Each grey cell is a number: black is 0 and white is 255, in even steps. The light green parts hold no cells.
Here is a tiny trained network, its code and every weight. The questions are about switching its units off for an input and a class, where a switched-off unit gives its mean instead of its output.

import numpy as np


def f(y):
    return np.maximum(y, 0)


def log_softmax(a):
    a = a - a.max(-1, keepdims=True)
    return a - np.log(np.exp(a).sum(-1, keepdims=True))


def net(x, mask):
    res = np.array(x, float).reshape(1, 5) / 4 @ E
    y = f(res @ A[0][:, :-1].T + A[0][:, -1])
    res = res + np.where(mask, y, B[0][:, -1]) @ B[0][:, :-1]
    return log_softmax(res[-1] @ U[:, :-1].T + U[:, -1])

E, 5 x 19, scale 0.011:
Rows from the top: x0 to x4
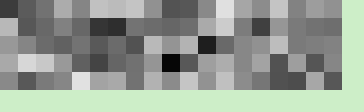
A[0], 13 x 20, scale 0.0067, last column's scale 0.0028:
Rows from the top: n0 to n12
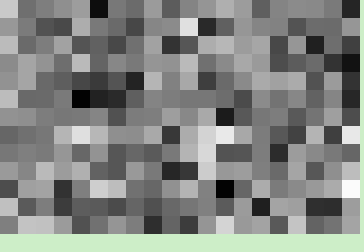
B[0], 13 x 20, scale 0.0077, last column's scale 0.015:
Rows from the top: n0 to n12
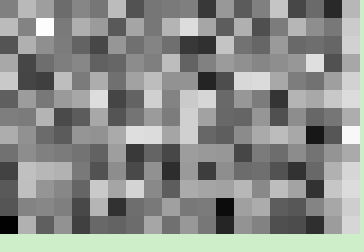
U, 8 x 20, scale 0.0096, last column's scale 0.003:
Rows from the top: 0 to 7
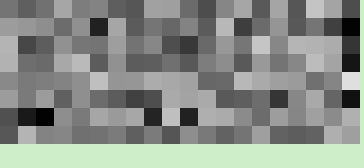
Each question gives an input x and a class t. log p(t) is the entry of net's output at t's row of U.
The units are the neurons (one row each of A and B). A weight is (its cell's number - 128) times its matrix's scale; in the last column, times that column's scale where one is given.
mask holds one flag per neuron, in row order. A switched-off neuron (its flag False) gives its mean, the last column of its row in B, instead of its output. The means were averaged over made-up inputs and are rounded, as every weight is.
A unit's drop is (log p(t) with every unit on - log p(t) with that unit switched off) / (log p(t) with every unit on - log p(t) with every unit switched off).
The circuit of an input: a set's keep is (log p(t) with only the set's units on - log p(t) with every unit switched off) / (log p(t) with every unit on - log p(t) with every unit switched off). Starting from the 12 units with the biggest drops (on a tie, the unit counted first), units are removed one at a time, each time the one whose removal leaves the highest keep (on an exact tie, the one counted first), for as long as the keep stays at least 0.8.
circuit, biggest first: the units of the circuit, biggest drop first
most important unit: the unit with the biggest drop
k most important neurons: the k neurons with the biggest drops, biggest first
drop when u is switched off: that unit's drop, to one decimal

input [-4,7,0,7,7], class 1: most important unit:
n0
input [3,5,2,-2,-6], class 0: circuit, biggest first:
n7, n10
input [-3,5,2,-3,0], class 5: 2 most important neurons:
n7, n10
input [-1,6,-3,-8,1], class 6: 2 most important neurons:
n9, n5
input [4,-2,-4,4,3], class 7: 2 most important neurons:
n9, n12
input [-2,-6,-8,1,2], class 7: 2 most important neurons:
n4, n8
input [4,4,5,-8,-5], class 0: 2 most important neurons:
n7, n10
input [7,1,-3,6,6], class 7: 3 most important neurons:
n9, n12, n4
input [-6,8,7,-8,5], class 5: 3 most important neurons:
n7, n10, n1
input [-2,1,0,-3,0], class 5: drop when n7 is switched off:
0.5
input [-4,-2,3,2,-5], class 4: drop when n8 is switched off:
0.0
